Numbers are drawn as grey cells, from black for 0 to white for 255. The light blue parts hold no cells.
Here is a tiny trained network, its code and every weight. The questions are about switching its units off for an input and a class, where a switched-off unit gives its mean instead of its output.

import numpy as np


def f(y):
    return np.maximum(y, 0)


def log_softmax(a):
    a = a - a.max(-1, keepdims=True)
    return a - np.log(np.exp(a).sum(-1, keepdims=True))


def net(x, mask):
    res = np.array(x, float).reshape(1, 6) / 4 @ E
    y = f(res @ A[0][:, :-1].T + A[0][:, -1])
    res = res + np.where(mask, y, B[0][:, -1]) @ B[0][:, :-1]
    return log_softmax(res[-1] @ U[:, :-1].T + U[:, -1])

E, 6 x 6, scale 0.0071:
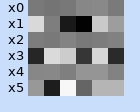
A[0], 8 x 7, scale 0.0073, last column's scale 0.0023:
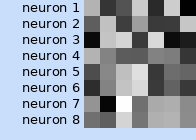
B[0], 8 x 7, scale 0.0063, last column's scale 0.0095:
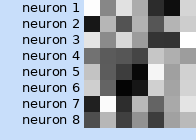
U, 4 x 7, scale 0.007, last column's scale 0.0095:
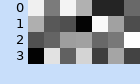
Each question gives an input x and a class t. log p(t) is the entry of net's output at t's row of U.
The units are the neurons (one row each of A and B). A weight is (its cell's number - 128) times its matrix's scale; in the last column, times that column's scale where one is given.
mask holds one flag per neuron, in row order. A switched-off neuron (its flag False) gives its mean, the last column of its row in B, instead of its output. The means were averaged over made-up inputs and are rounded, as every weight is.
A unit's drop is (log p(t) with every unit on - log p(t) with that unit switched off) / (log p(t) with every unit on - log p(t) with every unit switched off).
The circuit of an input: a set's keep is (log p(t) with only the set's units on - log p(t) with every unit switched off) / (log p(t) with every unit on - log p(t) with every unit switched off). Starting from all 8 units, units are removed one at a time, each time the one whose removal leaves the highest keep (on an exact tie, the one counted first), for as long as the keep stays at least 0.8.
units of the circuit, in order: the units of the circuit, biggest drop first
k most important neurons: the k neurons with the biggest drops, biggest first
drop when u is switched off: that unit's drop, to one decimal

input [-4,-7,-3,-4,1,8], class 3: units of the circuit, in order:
(neuron 7)
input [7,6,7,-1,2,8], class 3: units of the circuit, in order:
(neuron 7; neuron 5)
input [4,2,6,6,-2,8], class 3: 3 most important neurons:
(neuron 7; neuron 8; neuron 1)
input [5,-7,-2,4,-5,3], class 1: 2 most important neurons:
(neuron 6; neuron 5)
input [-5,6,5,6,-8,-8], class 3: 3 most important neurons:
(neuron 2; neuron 1; neuron 5)
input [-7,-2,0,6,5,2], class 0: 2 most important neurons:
(neuron 3; neuron 2)
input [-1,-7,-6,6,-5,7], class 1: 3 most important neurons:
(neuron 6; neuron 5; neuron 1)
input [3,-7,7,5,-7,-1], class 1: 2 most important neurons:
(neuron 6; neuron 5)
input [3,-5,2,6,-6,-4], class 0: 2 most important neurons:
(neuron 3; neuron 7)
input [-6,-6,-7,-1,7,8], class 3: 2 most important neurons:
(neuron 7; neuron 8)
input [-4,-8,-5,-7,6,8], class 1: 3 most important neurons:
(neuron 5; neuron 6; neuron 3)
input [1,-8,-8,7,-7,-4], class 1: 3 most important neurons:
(neuron 6; neuron 5; neuron 1)
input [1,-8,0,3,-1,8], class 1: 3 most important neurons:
(neuron 6; neuron 5; neuron 2)
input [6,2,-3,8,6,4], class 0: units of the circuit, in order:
(neuron 3)
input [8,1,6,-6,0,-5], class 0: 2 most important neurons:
(neuron 1; neuron 7)
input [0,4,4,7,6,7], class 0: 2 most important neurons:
(neuron 3; neuron 2)
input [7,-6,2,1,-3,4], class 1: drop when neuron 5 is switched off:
0.4
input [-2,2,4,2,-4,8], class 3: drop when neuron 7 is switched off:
0.4
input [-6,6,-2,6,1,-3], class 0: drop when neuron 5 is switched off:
0.3
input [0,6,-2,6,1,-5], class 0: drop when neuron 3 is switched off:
0.8
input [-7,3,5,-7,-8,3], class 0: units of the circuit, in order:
(neuron 1)
